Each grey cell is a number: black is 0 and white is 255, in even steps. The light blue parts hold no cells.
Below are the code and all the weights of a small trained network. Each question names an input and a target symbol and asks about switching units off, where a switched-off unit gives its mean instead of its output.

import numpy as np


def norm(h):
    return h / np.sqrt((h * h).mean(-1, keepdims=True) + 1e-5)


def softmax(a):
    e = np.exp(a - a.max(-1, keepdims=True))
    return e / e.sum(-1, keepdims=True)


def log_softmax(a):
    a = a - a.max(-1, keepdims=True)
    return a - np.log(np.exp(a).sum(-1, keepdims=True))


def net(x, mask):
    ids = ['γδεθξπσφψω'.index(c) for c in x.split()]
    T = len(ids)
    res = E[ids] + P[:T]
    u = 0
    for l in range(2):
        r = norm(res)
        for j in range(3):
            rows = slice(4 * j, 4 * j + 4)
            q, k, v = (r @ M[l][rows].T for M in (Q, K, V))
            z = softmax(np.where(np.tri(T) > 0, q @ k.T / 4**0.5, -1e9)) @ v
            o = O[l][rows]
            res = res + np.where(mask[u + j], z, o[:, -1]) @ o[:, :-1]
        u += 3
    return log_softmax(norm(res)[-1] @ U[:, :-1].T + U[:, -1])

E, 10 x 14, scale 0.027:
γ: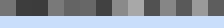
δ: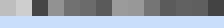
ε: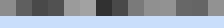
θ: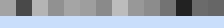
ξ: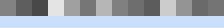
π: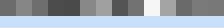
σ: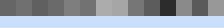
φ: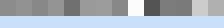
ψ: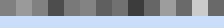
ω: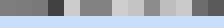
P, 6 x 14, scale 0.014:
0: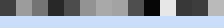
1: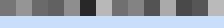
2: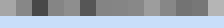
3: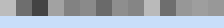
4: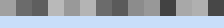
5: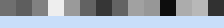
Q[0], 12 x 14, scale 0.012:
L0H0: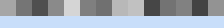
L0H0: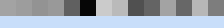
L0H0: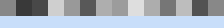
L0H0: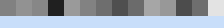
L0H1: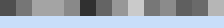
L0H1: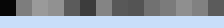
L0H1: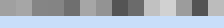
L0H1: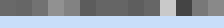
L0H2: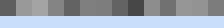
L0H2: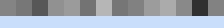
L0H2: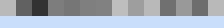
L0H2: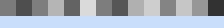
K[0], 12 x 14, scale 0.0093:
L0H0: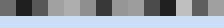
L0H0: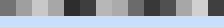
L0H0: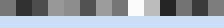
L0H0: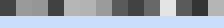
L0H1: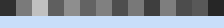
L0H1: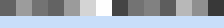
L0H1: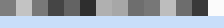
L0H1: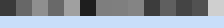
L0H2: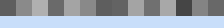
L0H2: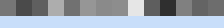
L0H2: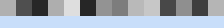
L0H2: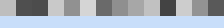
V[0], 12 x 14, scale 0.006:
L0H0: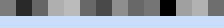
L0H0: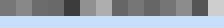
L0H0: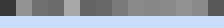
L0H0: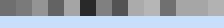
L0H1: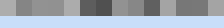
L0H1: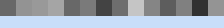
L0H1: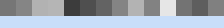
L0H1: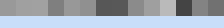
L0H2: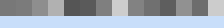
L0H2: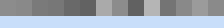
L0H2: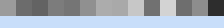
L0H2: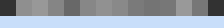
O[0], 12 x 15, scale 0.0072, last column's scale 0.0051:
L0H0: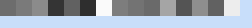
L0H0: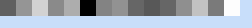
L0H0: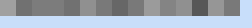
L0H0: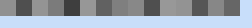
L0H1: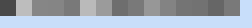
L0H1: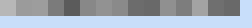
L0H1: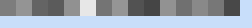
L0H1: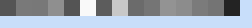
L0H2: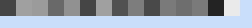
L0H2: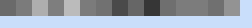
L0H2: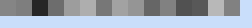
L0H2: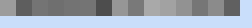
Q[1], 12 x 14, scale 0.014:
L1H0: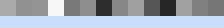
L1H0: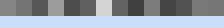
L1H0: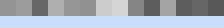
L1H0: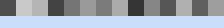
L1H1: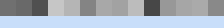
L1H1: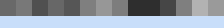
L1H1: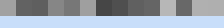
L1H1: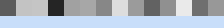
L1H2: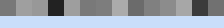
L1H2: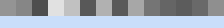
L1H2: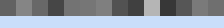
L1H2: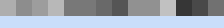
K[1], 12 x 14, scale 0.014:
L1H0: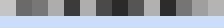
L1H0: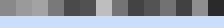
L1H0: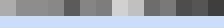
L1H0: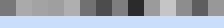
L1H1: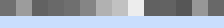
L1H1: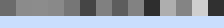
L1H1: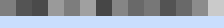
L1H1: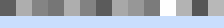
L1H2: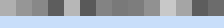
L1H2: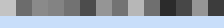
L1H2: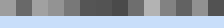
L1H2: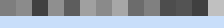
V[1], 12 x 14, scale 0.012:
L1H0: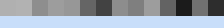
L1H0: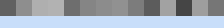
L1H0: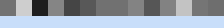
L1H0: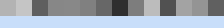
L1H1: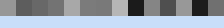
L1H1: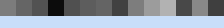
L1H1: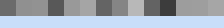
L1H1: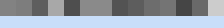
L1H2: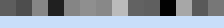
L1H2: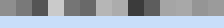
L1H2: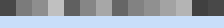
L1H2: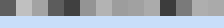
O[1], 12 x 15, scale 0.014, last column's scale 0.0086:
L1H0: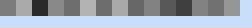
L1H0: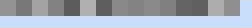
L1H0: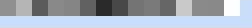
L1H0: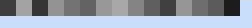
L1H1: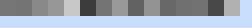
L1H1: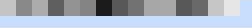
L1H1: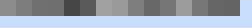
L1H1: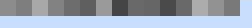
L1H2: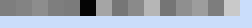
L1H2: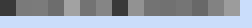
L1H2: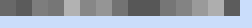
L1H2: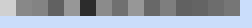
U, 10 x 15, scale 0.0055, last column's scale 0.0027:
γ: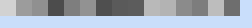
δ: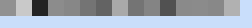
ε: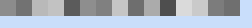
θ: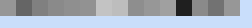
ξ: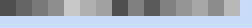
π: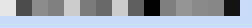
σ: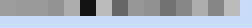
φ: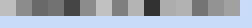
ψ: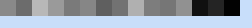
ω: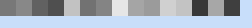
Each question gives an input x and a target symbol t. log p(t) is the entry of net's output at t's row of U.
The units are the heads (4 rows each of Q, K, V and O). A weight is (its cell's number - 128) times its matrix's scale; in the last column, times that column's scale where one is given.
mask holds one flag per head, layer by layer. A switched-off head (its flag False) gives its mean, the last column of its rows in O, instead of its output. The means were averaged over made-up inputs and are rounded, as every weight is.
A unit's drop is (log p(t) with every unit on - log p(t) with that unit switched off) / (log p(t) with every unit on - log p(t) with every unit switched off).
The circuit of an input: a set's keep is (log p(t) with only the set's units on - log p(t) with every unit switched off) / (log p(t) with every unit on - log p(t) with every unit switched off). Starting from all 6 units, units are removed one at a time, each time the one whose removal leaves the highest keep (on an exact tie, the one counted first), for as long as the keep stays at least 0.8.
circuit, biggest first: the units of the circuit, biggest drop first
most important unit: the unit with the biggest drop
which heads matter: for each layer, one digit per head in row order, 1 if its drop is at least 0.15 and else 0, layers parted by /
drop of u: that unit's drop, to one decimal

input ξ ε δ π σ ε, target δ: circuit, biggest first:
L1H0
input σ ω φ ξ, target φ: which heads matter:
000 / 010
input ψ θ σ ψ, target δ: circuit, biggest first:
L0H0; L1H0
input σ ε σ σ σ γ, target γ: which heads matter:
100 / 010
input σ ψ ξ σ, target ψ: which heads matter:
111 / 001
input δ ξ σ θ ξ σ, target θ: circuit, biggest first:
L1H0; L0H2
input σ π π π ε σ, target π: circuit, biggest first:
L1H2; L0H0; L0H1
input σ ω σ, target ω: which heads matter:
100 / 010
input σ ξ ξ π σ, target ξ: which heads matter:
000 / 001
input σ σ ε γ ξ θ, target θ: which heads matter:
100 / 100
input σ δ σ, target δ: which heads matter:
010 / 100
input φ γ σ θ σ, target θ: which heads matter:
000 / 100
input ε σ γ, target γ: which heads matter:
000 / 010
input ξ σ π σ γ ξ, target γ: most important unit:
L0H0
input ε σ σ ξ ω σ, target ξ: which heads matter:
001 / 001
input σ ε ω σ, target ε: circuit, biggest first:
L1H2; L0H1; L0H0
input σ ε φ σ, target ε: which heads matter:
010 / 001
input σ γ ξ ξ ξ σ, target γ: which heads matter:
001 / 010
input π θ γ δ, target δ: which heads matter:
000 / 100
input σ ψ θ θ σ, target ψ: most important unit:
L1H2
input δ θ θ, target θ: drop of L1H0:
0.3
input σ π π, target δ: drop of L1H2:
0.2
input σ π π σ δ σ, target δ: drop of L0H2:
0.0
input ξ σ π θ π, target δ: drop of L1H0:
0.9
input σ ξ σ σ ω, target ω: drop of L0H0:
0.1
